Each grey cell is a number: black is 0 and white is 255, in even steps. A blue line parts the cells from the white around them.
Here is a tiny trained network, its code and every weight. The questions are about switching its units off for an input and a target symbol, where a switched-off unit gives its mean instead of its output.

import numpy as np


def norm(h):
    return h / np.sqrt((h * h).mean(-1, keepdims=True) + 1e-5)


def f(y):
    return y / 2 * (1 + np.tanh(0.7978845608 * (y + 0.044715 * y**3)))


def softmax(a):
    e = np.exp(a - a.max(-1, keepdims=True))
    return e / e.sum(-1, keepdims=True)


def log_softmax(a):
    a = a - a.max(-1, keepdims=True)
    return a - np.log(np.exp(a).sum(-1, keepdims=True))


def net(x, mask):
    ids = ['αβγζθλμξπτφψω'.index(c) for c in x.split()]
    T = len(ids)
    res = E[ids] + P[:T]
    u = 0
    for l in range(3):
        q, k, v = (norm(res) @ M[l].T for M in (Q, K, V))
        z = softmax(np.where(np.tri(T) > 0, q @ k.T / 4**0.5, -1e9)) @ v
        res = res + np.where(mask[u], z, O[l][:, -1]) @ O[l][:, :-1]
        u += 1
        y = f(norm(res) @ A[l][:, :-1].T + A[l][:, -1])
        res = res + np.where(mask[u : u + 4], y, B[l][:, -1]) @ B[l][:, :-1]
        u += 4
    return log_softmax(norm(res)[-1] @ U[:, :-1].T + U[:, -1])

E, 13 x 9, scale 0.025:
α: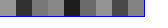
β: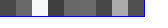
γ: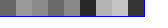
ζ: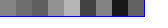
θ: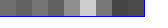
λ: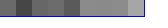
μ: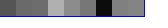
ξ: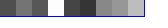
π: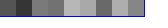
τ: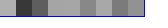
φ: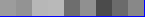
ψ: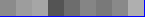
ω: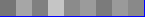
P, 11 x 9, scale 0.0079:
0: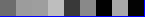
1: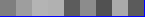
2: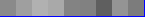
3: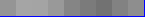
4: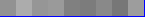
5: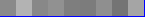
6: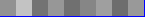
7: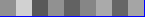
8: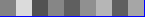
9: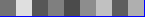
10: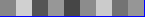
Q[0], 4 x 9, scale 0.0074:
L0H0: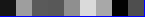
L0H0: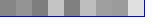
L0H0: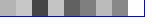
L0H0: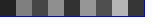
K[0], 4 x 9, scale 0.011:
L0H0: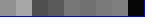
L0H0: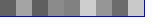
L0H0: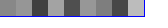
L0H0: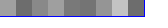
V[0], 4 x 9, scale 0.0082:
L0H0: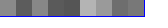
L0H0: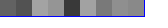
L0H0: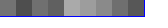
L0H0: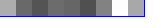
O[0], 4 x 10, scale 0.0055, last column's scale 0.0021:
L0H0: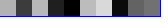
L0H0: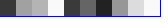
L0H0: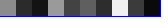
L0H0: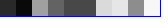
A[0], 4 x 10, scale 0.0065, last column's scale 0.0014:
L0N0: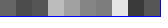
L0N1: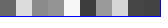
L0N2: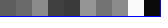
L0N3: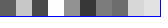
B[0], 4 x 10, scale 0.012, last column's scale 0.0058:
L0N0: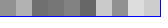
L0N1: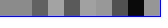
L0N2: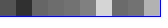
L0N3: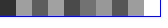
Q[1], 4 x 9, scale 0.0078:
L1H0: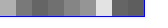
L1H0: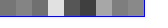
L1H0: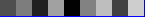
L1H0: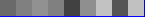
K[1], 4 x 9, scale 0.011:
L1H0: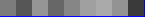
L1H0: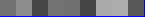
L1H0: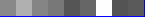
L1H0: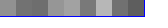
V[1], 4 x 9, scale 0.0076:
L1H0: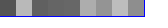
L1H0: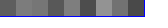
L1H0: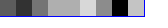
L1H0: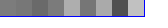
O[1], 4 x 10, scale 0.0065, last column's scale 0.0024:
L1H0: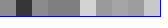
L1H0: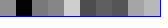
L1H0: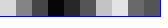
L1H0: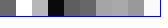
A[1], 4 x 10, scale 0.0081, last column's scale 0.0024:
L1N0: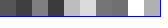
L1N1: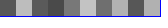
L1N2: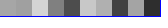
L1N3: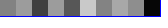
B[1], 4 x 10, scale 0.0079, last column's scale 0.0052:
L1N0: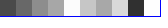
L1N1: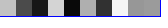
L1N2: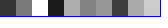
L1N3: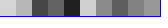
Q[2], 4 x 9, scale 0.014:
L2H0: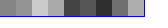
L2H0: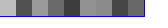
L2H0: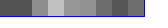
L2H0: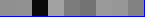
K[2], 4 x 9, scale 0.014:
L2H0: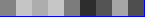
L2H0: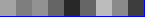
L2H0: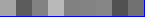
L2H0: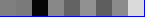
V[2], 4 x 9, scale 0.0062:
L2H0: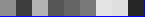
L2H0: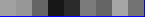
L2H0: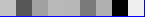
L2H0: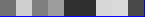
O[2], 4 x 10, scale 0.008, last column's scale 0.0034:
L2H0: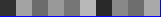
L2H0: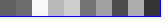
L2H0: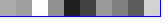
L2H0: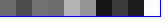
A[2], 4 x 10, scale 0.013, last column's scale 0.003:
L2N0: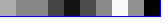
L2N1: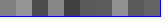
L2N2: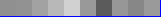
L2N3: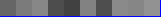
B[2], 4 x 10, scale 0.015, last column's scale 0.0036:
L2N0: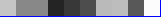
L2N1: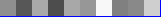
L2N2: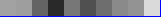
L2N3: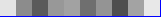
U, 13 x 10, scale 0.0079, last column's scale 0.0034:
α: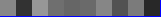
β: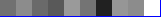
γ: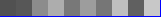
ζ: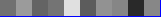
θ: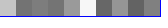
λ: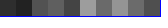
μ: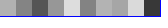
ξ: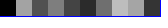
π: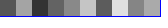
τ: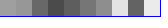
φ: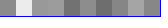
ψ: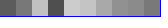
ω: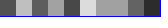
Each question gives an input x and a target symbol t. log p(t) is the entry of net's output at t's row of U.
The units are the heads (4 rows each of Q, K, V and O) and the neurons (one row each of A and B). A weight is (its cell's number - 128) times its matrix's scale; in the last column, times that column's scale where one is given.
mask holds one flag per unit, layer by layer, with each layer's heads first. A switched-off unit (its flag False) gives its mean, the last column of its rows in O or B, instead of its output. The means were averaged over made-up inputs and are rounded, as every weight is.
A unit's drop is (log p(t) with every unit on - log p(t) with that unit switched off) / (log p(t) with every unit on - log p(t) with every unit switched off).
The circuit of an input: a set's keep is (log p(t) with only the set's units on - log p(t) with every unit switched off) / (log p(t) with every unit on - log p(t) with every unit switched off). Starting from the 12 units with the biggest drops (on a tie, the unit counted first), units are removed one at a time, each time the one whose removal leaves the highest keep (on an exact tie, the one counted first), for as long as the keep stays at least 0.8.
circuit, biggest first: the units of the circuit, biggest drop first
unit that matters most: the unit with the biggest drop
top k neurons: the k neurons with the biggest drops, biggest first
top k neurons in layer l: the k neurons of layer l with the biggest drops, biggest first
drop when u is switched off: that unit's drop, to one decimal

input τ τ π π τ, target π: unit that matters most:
L0N0
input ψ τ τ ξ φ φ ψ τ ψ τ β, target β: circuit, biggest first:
L2H0; L2N3; L2N1
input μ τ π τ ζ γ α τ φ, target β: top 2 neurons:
L2N2; L0N1
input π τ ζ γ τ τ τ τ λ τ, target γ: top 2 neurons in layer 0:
L0N1; L0N0
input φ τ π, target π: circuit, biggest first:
L2H0; L1H0
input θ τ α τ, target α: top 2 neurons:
L1N0; L2N3
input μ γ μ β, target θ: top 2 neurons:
L2N3; L1N1
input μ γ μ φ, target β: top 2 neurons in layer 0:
L0N1; L0N3
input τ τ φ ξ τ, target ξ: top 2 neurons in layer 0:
L0N3; L0N0
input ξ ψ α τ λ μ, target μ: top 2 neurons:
L2N3; L2N1
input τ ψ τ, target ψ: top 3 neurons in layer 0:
L0N0; L0N2; L0N1
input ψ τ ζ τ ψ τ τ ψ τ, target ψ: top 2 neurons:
L0N2; L2N0
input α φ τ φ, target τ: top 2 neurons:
L2N0; L1N1
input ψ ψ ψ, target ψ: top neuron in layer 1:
L1N0
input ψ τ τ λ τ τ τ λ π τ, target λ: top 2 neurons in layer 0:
L0N2; L0N0
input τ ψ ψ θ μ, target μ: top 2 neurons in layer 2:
L2N1; L2N3
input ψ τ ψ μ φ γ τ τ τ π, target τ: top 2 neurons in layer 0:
L0N3; L0N1
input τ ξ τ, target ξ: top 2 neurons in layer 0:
L0N0; L0N3
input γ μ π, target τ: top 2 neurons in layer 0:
L0N3; L0N2
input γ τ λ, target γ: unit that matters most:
L1H0
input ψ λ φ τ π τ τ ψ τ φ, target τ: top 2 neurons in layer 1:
L1N2; L1N1
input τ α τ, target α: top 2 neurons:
L1N0; L0N0
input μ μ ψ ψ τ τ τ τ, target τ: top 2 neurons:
L2N0; L1N0
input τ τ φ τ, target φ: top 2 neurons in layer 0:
L0N2; L0N3
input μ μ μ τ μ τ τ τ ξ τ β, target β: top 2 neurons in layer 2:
L2N3; L2N1
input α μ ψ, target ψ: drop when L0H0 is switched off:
0.2
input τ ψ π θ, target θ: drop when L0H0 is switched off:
0.2
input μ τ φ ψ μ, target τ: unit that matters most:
L1H0
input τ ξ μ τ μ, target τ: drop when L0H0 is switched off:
0.7
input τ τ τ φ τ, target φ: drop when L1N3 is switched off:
0.0
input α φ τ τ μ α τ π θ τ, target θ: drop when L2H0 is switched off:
0.8
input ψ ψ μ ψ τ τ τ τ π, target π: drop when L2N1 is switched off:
0.1
